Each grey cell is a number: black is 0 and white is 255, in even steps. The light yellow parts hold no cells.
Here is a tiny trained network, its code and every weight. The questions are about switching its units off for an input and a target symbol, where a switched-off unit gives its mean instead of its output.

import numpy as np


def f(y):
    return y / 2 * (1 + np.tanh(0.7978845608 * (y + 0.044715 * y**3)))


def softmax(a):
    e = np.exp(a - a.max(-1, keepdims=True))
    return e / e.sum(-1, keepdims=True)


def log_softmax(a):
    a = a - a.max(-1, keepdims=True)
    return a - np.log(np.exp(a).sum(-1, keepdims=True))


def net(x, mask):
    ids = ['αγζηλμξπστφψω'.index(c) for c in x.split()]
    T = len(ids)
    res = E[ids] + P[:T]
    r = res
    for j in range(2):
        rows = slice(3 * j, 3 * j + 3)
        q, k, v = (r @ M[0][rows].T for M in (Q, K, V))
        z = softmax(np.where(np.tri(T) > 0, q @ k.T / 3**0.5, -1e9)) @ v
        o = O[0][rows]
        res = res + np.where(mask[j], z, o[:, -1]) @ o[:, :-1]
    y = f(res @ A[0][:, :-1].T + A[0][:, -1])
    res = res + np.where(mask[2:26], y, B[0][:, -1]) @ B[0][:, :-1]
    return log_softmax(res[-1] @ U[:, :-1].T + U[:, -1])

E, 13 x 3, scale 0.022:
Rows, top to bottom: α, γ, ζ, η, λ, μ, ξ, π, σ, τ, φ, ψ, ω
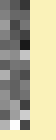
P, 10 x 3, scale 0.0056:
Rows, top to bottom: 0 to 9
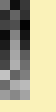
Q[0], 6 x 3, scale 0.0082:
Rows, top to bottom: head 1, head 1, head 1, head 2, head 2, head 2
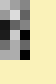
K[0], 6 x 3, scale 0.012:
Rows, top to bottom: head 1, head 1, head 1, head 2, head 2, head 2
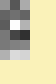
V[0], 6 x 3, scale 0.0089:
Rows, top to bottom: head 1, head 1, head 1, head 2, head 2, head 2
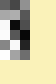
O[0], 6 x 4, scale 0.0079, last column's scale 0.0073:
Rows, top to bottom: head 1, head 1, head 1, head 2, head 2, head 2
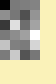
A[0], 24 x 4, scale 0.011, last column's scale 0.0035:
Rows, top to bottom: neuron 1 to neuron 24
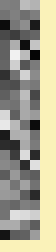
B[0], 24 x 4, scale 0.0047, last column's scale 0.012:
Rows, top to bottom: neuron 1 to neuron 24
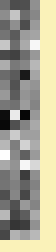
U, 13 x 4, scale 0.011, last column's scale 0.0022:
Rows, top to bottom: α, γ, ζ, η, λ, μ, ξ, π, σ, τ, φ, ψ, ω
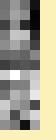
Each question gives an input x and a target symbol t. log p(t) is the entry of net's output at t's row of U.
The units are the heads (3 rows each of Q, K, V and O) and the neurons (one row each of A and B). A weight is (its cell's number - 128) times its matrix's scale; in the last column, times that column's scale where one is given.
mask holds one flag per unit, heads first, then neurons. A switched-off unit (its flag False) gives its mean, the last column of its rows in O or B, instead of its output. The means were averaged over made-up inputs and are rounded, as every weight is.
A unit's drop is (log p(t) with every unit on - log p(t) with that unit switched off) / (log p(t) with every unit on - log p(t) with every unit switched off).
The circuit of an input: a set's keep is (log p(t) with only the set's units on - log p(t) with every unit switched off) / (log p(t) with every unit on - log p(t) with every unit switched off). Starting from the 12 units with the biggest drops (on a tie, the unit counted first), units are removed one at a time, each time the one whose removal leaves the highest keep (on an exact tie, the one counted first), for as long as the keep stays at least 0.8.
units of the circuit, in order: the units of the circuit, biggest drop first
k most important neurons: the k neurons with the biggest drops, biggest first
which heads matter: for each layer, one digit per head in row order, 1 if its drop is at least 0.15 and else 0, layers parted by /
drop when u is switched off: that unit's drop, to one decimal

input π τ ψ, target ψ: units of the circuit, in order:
head 1
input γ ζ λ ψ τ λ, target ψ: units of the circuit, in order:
head 1; neuron 12; neuron 17
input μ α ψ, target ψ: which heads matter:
11
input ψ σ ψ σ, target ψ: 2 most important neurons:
neuron 15; neuron 16
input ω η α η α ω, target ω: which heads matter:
01
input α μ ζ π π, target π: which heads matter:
10
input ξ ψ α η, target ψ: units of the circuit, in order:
head 1; neuron 15; head 2
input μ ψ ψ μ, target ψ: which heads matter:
11
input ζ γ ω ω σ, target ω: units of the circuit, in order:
head 1; neuron 12
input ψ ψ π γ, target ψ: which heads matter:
10
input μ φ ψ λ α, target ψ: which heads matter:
10
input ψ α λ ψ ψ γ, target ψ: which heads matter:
11
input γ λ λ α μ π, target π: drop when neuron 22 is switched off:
0.1
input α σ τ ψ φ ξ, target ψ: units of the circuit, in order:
head 1
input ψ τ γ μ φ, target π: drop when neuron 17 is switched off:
0.3
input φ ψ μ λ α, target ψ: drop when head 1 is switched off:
0.3
